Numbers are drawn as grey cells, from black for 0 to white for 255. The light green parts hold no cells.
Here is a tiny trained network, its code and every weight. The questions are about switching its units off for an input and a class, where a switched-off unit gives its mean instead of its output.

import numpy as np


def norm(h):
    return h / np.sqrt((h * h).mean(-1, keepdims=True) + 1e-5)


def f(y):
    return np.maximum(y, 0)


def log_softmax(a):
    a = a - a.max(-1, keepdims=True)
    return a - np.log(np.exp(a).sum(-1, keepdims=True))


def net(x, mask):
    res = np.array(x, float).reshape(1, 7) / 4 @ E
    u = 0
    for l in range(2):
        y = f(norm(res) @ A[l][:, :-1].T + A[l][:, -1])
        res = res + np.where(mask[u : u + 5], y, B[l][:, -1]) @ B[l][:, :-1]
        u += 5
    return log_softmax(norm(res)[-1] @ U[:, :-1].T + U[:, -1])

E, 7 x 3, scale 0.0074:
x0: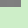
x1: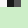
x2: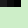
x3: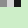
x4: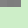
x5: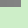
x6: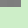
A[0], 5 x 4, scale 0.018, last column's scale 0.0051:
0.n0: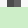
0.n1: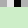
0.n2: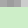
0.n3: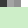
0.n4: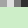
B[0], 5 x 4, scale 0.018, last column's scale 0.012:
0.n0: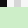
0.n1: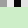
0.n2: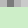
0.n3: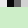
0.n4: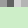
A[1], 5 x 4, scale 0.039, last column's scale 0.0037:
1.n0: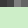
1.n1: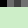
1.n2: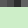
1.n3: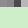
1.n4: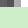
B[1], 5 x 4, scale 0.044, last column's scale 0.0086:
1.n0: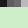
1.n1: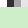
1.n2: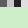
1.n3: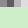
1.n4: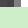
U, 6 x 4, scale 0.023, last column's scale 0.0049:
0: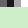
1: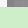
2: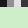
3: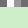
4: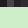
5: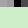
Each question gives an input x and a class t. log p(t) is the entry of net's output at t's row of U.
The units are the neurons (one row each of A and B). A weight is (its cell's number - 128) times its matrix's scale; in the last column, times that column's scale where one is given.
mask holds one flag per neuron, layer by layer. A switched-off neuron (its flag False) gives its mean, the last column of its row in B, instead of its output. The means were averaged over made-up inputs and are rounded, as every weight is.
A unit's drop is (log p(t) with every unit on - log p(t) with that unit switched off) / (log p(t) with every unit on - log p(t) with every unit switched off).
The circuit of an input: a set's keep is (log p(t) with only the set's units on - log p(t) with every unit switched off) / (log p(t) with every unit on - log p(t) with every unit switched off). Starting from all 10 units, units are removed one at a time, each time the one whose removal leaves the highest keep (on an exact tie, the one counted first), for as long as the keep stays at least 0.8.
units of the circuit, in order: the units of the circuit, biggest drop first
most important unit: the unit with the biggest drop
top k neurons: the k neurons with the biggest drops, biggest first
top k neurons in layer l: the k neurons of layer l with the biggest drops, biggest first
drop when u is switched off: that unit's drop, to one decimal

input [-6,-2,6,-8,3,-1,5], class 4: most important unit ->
0.n0
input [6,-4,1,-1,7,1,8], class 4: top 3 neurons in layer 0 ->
[0.n1; 0.n2; 0.n0]
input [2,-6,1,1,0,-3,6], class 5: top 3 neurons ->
[0.n0; 1.n2; 0.n2]
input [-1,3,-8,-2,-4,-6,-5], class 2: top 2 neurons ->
[0.n1; 1.n1]
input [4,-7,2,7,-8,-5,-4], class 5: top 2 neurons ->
[0.n0; 1.n2]
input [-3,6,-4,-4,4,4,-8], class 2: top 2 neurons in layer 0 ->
[0.n1; 0.n0]
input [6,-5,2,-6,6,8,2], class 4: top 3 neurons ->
[0.n1; 0.n2; 0.n0]
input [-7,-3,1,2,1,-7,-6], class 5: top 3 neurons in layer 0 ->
[0.n0; 0.n2; 0.n3]
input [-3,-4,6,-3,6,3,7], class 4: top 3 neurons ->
[0.n1; 0.n0; 1.n2]
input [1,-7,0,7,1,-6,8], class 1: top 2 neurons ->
[1.n3; 0.n4]
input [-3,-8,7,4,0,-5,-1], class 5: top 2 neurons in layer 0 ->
[0.n0; 0.n3]
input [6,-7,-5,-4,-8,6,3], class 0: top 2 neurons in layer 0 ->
[0.n1; 0.n0]
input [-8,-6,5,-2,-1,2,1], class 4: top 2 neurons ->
[0.n1; 1.n2]
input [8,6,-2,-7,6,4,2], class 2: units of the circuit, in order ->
[0.n0]
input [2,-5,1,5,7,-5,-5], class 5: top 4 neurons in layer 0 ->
[0.n0; 0.n2; 0.n3; 0.n1]
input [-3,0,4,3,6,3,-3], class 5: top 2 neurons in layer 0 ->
[0.n0; 0.n1]
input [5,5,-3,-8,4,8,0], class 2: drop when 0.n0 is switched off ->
0.2
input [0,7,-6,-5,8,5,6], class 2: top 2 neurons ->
[0.n1; 0.n0]
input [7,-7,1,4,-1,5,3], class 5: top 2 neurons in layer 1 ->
[1.n2; 1.n1]
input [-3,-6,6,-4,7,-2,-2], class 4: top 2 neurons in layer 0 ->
[0.n1; 0.n0]
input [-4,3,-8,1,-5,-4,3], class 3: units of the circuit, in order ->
[1.n1]
